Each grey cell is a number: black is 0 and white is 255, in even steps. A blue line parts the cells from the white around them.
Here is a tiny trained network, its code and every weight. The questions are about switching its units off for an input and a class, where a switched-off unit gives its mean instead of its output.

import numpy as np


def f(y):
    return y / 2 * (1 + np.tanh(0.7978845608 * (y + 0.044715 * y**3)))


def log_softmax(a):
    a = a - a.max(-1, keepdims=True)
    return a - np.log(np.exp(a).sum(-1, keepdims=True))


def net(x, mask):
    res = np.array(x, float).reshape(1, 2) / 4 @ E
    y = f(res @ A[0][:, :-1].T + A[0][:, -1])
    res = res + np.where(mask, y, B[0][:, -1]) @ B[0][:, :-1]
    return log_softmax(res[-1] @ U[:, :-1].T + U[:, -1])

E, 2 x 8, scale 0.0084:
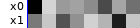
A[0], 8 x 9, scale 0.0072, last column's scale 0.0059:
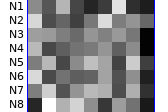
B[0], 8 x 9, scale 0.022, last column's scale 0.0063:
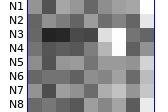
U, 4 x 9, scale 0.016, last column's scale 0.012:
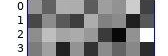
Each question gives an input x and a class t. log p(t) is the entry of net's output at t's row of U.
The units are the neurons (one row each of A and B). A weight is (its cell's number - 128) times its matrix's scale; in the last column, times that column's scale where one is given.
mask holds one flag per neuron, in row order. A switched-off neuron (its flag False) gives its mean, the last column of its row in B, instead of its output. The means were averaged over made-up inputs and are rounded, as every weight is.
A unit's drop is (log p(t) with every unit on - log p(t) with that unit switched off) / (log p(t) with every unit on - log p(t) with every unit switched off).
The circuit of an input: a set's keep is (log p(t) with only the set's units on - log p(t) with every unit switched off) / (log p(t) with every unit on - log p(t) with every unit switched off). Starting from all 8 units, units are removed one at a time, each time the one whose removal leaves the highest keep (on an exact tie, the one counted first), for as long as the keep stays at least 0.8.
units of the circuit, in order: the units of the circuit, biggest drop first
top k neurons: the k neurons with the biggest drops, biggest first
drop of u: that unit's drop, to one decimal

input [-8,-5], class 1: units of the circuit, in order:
N2
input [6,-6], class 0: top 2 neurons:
N1; N2
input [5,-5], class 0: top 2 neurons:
N1; N2
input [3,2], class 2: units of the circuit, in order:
N4; N6; N1
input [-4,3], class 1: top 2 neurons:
N1; N2
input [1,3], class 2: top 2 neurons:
N1; N4
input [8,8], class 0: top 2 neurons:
N7; N5
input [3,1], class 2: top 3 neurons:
N4; N6; N2
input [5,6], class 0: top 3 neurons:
N7; N5; N2
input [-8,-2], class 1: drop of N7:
0.0
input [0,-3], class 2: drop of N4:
0.1
